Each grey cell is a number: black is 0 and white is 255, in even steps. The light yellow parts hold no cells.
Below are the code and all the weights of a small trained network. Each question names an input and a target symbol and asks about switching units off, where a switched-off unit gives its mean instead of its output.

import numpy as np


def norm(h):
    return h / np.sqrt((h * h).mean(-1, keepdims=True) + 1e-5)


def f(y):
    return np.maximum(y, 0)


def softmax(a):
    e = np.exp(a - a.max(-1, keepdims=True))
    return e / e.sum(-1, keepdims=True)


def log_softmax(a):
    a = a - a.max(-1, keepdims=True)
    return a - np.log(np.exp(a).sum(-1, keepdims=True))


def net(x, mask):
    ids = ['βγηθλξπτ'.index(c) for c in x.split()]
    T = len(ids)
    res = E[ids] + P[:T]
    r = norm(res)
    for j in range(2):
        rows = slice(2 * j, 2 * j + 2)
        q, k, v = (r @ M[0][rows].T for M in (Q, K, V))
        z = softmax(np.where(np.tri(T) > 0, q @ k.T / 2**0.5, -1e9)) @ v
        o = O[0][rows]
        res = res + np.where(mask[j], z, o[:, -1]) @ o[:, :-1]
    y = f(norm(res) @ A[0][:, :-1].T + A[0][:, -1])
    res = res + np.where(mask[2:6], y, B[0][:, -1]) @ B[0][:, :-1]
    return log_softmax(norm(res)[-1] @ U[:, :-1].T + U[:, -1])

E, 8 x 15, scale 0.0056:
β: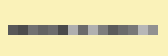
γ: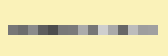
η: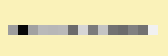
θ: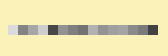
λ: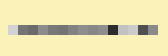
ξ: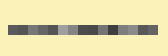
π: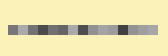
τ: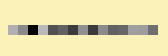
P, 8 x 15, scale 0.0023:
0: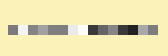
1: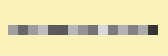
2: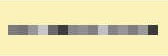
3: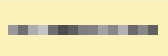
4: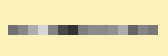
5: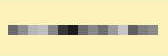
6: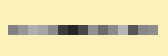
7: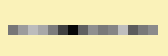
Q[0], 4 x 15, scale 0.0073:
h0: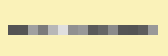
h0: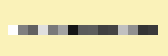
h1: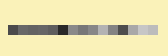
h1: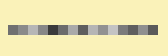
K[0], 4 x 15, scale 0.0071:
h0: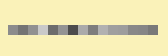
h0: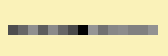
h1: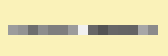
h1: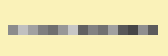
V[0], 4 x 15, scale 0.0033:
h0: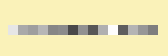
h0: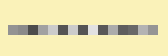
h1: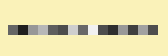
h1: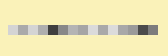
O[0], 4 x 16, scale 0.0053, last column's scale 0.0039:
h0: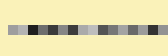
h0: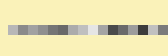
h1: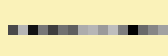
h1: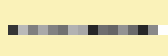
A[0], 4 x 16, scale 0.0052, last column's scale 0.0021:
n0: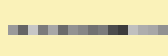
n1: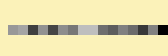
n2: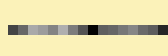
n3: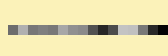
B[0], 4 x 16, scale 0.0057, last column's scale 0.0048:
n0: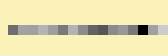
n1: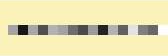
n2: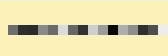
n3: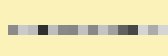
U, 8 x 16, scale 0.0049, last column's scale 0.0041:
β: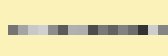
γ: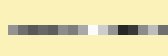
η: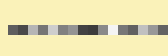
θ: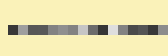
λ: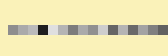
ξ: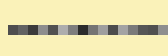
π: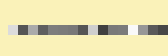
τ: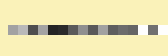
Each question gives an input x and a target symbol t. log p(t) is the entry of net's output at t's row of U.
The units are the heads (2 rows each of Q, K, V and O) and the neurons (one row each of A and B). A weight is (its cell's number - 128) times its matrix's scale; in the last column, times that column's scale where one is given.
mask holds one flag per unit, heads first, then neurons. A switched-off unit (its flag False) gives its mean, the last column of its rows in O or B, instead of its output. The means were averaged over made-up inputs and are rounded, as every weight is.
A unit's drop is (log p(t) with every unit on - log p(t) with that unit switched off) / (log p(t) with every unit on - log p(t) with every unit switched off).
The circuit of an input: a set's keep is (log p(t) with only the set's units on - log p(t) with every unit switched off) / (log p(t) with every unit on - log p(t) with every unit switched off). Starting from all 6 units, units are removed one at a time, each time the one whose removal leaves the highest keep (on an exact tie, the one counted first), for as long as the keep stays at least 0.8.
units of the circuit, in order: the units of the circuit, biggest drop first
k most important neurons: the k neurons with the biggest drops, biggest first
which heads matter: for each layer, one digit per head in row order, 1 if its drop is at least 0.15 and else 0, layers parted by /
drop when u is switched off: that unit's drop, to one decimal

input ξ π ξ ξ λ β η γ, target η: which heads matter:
11
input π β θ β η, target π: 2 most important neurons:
n1, n3
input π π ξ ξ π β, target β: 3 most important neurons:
n0, n1, n2
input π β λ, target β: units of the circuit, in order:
h0
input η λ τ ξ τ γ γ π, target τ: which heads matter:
10
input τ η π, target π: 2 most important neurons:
n3, n0
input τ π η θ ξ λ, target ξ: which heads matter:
10
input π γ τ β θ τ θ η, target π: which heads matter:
10
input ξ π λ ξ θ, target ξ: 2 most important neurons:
n2, n1
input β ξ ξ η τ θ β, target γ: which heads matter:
11
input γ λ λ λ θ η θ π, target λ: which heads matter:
11
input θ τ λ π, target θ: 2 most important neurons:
n1, n2
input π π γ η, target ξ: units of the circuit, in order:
h0, n3
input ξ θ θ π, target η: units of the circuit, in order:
h0
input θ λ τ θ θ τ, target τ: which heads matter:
01
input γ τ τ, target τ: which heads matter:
11
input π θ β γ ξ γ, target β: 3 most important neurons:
n0, n1, n2
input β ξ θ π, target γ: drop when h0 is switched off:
0.2
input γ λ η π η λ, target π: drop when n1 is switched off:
0.8
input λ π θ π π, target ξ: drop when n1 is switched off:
0.1
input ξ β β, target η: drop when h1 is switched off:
1.1
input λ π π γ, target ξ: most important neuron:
n2
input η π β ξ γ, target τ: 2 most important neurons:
n1, n2
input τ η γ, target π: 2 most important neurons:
n3, n0
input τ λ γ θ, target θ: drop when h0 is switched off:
0.2
